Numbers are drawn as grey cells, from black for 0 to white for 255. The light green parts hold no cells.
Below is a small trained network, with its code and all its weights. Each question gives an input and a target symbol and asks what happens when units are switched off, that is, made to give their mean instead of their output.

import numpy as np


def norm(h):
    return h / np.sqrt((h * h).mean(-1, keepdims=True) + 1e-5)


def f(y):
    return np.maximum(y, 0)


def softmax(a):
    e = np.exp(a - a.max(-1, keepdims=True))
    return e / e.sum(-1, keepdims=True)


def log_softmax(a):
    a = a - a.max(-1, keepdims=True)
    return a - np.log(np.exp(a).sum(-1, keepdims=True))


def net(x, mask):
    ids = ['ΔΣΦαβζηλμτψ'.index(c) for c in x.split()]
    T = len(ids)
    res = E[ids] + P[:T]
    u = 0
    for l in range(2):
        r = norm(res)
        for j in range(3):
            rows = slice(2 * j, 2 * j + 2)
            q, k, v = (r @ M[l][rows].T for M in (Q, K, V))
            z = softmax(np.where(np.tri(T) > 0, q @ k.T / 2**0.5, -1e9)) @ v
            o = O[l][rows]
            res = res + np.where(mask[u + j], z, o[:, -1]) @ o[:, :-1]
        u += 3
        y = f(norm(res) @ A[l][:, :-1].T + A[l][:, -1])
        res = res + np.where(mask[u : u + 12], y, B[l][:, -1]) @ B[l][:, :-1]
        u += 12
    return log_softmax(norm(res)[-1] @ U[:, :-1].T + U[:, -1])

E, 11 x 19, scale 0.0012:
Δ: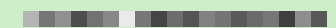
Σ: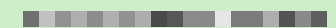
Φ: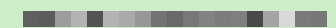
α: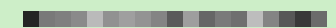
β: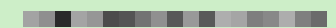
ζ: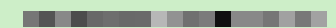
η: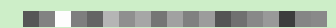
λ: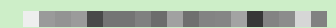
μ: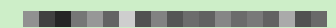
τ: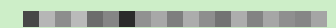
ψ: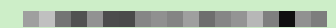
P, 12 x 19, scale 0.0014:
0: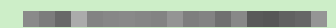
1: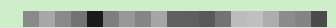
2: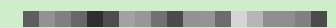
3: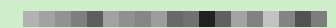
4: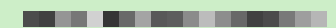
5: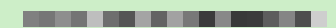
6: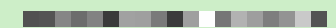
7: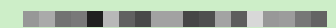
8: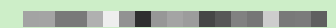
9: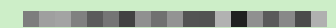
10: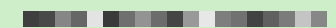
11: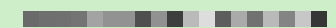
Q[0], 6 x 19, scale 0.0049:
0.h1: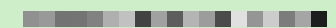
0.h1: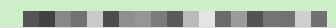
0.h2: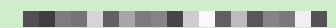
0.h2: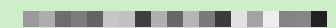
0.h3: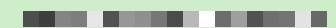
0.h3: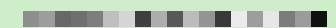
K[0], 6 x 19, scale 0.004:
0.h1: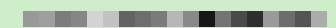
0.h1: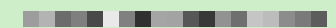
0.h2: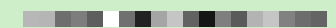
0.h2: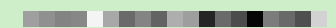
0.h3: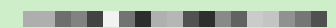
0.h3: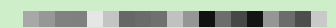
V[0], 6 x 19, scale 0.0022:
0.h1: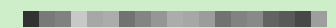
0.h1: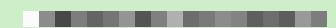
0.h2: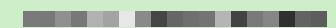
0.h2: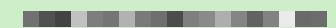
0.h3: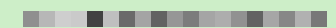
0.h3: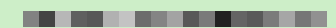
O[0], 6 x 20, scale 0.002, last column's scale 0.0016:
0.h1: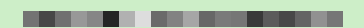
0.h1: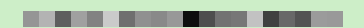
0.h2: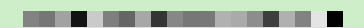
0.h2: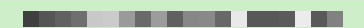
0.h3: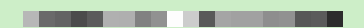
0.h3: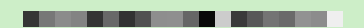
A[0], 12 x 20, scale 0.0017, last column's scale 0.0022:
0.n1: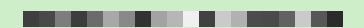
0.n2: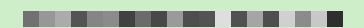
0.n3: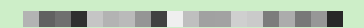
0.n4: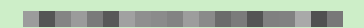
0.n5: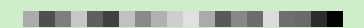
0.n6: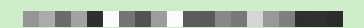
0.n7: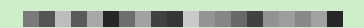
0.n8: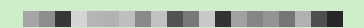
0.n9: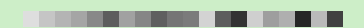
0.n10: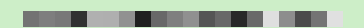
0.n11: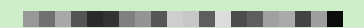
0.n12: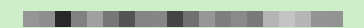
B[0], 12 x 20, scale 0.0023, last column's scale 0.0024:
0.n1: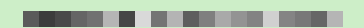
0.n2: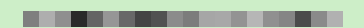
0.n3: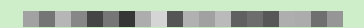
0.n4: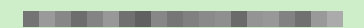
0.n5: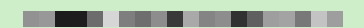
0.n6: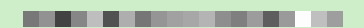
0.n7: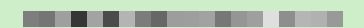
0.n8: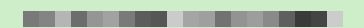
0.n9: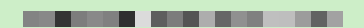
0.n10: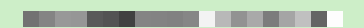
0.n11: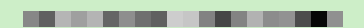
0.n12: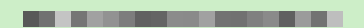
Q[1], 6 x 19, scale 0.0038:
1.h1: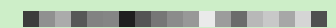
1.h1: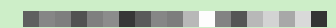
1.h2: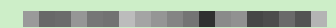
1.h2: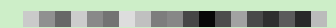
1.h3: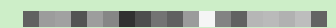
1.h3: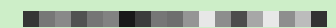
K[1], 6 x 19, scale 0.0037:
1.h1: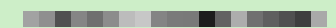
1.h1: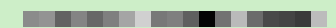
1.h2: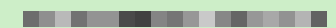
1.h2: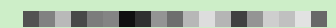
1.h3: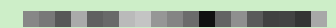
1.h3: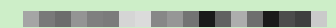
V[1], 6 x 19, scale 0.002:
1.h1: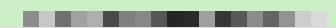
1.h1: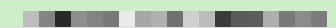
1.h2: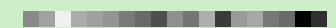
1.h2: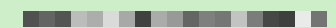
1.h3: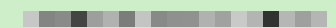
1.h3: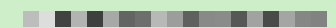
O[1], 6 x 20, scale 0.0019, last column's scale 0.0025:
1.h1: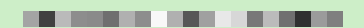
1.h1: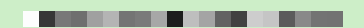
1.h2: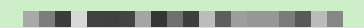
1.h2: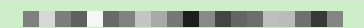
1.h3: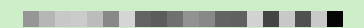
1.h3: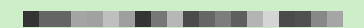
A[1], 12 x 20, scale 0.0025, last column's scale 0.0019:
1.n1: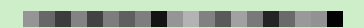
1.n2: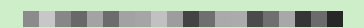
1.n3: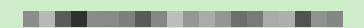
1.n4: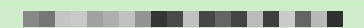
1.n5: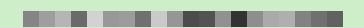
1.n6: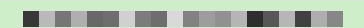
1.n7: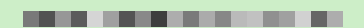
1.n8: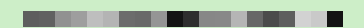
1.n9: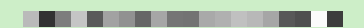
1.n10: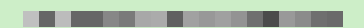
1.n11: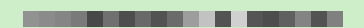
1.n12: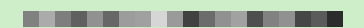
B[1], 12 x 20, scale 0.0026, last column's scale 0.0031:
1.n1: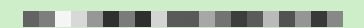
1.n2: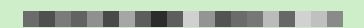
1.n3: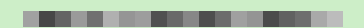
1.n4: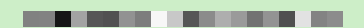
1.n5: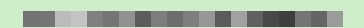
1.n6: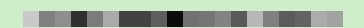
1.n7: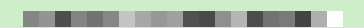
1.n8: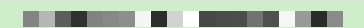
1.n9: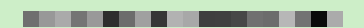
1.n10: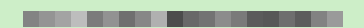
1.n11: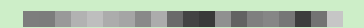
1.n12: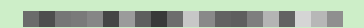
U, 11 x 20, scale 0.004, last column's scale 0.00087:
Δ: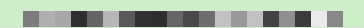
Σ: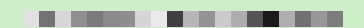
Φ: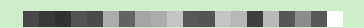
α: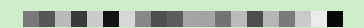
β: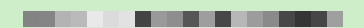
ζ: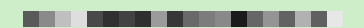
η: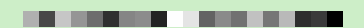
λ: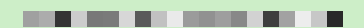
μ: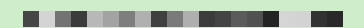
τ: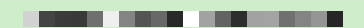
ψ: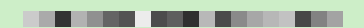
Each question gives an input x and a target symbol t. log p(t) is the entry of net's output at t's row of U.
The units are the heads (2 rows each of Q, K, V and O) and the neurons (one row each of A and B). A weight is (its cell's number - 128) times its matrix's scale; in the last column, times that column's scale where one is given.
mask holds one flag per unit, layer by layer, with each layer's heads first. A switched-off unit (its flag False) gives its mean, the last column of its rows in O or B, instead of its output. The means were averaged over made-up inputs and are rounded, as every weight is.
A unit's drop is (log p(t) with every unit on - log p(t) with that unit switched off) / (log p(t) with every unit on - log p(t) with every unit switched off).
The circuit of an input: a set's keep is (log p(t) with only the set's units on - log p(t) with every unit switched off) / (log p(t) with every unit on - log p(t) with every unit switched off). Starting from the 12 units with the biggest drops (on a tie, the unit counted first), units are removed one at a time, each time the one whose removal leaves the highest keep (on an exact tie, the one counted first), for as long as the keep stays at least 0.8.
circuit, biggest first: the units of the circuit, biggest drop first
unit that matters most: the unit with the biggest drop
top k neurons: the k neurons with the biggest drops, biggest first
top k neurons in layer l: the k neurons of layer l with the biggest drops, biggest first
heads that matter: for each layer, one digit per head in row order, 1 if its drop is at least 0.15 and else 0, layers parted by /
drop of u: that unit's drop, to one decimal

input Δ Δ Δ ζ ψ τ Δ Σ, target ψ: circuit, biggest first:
[0.h3]
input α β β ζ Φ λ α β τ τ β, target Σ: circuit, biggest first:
[1.h3 0.h1 1.n10]
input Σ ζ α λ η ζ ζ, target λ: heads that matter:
001 / 000
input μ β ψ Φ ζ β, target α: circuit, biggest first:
[1.h1 1.n2 0.h3]
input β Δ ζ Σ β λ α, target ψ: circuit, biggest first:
[1.h2 0.n8 0.h1 0.h2]
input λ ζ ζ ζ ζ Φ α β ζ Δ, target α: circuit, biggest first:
[0.h1 0.n7]
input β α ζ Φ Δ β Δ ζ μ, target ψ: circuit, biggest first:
[1.h2 0.h3]
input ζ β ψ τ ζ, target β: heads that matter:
011 / 000
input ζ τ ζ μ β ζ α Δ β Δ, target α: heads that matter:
101 / 000
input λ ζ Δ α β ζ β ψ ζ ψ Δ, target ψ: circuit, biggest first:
[0.h2 0.n9]
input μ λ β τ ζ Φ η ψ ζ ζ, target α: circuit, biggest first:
[1.h2 0.h2 1.n2 1.n12]
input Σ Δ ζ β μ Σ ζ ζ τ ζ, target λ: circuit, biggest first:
[1.h3 1.n4 0.h2]
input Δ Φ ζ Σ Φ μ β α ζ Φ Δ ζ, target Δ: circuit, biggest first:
[0.h2 1.h1 1.n6]
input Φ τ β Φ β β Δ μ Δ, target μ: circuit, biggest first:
[1.h1 0.h2 1.h3]
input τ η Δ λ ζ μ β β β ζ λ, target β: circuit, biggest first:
[0.h3 1.n11]
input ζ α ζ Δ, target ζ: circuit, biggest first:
[0.h3]
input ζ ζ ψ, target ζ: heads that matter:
011 / 000
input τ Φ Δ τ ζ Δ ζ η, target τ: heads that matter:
100 / 100
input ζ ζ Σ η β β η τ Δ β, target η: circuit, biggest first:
[0.n11 0.h3]
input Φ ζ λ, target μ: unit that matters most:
1.h1
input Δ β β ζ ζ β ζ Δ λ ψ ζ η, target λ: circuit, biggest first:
[0.n6 0.h1]
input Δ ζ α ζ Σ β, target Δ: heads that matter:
010 / 111
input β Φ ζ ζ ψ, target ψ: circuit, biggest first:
[1.h2 0.n8 0.h3 1.h3]
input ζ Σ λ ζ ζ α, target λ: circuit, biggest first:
[0.n6 0.h1 0.h3]
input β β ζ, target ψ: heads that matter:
001 / 010
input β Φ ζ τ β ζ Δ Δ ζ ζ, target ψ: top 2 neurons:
[0.n8 0.n10]
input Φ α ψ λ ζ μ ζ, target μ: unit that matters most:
1.h1
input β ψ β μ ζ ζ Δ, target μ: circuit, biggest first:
[1.n8 0.h2]
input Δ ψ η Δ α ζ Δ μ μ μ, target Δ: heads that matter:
010 / 000
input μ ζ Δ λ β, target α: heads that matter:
011 / 111
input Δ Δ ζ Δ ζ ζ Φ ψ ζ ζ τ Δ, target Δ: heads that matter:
110 / 101
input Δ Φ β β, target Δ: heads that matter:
010 / 000
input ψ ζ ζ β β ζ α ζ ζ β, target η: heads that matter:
010 / 111
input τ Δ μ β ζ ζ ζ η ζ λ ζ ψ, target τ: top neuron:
[0.n5]
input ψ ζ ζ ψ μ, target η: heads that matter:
000 / 111
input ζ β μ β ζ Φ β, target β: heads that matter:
000 / 000
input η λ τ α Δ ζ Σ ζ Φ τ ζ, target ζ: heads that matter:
010 / 000
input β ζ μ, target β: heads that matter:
011 / 000
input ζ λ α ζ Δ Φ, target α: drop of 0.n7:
0.4
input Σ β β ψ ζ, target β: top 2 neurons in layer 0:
[0.n8 0.n12]
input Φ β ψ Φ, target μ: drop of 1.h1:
0.6
